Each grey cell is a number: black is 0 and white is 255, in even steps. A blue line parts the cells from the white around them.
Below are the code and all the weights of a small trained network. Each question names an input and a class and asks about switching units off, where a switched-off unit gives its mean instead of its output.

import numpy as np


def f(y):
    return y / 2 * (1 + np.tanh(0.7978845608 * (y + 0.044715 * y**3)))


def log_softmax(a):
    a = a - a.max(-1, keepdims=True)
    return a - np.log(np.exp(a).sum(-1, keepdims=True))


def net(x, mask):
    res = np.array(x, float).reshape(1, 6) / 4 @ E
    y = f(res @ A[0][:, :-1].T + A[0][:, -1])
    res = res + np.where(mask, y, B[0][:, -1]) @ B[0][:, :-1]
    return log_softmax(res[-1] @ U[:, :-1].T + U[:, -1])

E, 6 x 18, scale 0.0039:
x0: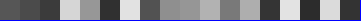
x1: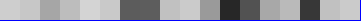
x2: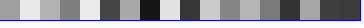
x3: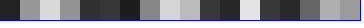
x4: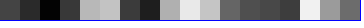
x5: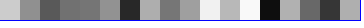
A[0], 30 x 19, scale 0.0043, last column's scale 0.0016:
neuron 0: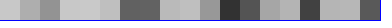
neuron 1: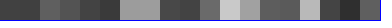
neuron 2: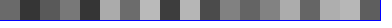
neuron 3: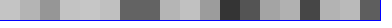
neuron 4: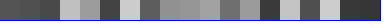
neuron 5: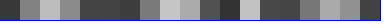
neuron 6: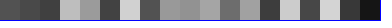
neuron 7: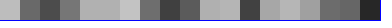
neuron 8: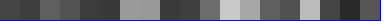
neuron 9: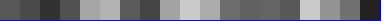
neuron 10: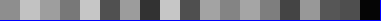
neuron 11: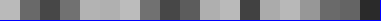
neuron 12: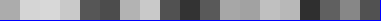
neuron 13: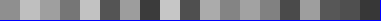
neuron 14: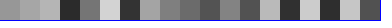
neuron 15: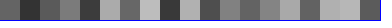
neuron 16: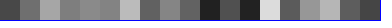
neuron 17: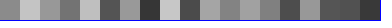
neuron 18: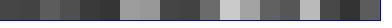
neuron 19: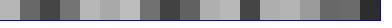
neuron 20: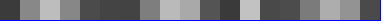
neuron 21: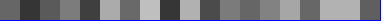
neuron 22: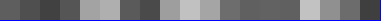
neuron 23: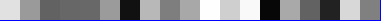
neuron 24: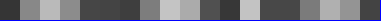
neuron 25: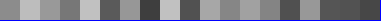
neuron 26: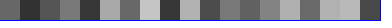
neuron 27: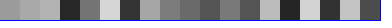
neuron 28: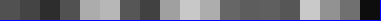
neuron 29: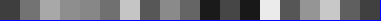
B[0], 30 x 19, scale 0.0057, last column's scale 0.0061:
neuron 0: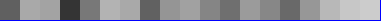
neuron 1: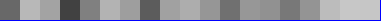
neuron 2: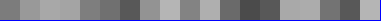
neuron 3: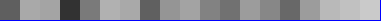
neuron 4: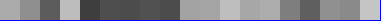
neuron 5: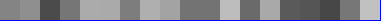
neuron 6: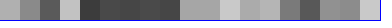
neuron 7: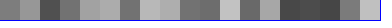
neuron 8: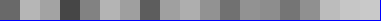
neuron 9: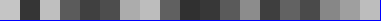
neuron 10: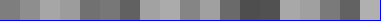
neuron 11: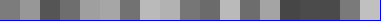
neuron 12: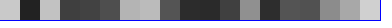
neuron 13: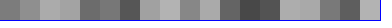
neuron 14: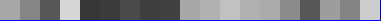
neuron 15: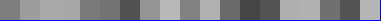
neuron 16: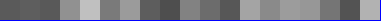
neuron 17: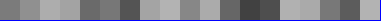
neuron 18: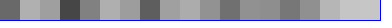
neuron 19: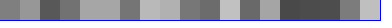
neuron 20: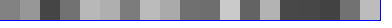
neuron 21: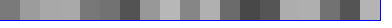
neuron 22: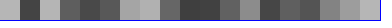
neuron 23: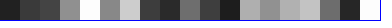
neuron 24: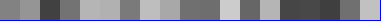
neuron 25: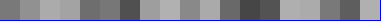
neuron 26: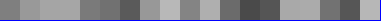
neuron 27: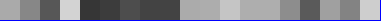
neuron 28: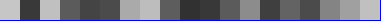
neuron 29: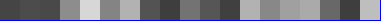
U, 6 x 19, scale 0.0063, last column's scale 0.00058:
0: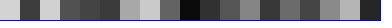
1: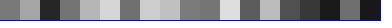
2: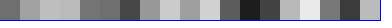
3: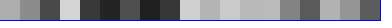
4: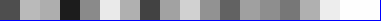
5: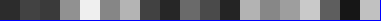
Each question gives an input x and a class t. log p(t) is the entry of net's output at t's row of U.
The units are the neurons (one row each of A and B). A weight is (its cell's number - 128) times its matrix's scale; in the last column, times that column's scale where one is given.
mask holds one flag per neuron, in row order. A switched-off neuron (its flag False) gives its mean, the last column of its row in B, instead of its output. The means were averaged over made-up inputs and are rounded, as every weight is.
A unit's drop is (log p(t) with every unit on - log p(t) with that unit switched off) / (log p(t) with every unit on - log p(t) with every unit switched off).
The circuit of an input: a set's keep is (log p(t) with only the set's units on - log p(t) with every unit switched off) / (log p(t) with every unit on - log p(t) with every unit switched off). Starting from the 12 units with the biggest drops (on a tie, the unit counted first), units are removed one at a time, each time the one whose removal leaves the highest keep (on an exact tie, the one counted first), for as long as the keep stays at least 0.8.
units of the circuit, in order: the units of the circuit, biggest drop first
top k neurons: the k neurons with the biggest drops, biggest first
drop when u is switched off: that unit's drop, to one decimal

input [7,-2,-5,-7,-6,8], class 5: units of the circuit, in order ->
(neuron 23)
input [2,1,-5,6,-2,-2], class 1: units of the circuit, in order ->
(neuron 24; neuron 20)
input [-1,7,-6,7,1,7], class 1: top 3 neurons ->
(neuron 24; neuron 20; neuron 5)
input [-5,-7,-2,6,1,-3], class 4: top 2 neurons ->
(neuron 8; neuron 1)
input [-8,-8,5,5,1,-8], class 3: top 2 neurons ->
(neuron 27; neuron 14)
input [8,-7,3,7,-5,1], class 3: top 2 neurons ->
(neuron 6; neuron 4)
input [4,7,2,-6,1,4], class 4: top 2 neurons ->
(neuron 0; neuron 3)
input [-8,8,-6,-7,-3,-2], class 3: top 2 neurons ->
(neuron 14; neuron 27)
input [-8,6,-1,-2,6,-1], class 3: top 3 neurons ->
(neuron 27; neuron 14; neuron 12)
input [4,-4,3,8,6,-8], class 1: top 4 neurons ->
(neuron 24; neuron 20; neuron 5; neuron 23)
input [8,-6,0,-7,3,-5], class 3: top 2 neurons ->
(neuron 6; neuron 4)
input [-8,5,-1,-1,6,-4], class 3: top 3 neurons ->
(neuron 27; neuron 14; neuron 12)
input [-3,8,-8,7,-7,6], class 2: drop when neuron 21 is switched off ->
0.5
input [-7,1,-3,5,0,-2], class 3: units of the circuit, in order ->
(neuron 27)
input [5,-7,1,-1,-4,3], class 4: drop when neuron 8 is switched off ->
0.1
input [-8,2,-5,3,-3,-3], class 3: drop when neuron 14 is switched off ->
0.2
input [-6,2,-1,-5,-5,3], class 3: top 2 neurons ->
(neuron 14; neuron 27)
